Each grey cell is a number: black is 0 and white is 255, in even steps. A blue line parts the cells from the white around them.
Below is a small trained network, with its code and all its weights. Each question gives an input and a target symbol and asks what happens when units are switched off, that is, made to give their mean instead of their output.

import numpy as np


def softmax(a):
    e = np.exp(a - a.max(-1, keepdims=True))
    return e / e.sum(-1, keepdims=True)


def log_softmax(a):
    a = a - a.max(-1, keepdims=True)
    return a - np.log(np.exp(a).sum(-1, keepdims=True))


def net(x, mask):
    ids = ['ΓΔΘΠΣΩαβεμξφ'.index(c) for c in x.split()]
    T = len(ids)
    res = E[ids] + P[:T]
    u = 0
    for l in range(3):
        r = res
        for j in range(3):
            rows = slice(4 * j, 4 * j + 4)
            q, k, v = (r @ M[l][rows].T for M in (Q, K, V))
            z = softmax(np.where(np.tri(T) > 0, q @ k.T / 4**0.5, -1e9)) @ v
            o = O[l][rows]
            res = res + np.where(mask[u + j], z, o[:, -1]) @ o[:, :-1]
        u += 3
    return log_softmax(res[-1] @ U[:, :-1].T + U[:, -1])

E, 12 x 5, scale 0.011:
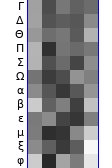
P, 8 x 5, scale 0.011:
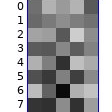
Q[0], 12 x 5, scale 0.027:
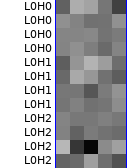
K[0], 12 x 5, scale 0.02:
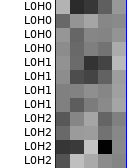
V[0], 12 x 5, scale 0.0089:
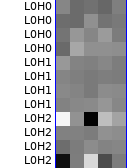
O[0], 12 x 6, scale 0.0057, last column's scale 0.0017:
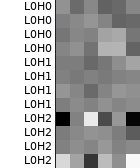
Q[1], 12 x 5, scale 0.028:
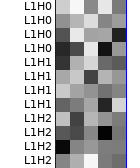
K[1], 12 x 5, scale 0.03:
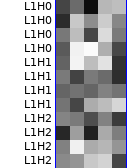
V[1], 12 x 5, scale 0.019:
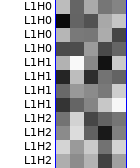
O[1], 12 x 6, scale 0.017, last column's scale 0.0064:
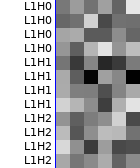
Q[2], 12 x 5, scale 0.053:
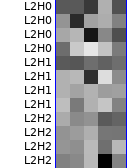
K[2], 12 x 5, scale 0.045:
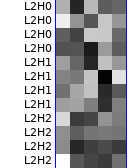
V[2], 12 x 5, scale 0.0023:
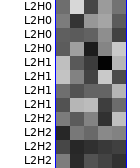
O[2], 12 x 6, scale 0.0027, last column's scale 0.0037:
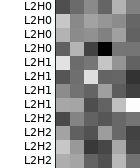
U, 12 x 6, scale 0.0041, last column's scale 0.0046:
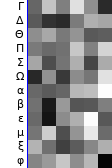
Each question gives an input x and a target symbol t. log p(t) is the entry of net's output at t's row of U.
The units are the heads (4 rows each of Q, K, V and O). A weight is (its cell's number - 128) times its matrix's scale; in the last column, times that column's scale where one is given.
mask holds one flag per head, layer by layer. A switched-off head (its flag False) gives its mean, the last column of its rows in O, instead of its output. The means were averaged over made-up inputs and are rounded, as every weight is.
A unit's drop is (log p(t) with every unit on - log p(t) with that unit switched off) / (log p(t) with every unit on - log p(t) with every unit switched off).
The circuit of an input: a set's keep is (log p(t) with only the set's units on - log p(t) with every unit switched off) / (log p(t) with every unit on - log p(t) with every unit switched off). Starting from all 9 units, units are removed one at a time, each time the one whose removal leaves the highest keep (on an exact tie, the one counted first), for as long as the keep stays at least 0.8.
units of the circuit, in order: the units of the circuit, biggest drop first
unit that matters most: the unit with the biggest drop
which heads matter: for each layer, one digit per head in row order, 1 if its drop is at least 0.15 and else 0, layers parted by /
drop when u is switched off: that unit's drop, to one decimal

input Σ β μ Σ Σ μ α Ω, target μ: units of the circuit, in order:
[L1H1 L0H2]
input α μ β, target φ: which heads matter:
001 / 110 / 000
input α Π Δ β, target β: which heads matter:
000 / 010 / 000
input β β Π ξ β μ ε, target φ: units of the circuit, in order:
[L1H0 L1H1]
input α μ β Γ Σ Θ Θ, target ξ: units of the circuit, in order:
[L0H2 L1H0]
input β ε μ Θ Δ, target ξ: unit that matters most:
L1H0
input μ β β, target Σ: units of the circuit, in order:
[L1H2 L1H1]
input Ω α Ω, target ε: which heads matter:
001 / 101 / 000
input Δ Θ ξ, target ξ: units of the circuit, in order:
[L1H0 L1H2]
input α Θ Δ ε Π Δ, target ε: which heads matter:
000 / 001 / 000
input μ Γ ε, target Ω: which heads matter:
000 / 110 / 000
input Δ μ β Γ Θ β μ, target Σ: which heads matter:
000 / 011 / 000
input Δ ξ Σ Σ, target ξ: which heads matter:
001 / 010 / 000
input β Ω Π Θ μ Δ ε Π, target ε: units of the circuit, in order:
[L1H2]
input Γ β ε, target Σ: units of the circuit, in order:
[L1H2 L1H1]
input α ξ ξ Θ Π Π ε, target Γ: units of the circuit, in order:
[L1H1 L1H0]
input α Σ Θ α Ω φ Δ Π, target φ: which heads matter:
000 / 010 / 000
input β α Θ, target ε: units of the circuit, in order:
[L1H0 L1H2 L0H2]
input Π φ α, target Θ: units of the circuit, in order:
[L1H2 L1H1]
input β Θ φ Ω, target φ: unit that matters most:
L1H1
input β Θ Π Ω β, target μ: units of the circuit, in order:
[L1H1 L1H0]
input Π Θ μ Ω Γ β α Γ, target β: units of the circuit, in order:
[L0H2 L1H1]
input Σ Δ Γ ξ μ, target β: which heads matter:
000 / 110 / 000
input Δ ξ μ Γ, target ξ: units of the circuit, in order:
[L1H1 L0H2]
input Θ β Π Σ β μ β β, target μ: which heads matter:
001 / 010 / 000
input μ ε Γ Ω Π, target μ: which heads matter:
000 / 110 / 000
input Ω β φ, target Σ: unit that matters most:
L1H2
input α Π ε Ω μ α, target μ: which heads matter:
000 / 010 / 000
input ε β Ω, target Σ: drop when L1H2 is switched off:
0.8
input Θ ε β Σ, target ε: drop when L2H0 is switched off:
0.0
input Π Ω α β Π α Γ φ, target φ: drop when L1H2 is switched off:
0.1
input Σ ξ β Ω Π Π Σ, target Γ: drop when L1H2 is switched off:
0.1
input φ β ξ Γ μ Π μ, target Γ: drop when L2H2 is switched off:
0.0
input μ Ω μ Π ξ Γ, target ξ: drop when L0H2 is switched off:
0.1
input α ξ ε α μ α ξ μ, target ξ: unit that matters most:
L1H1
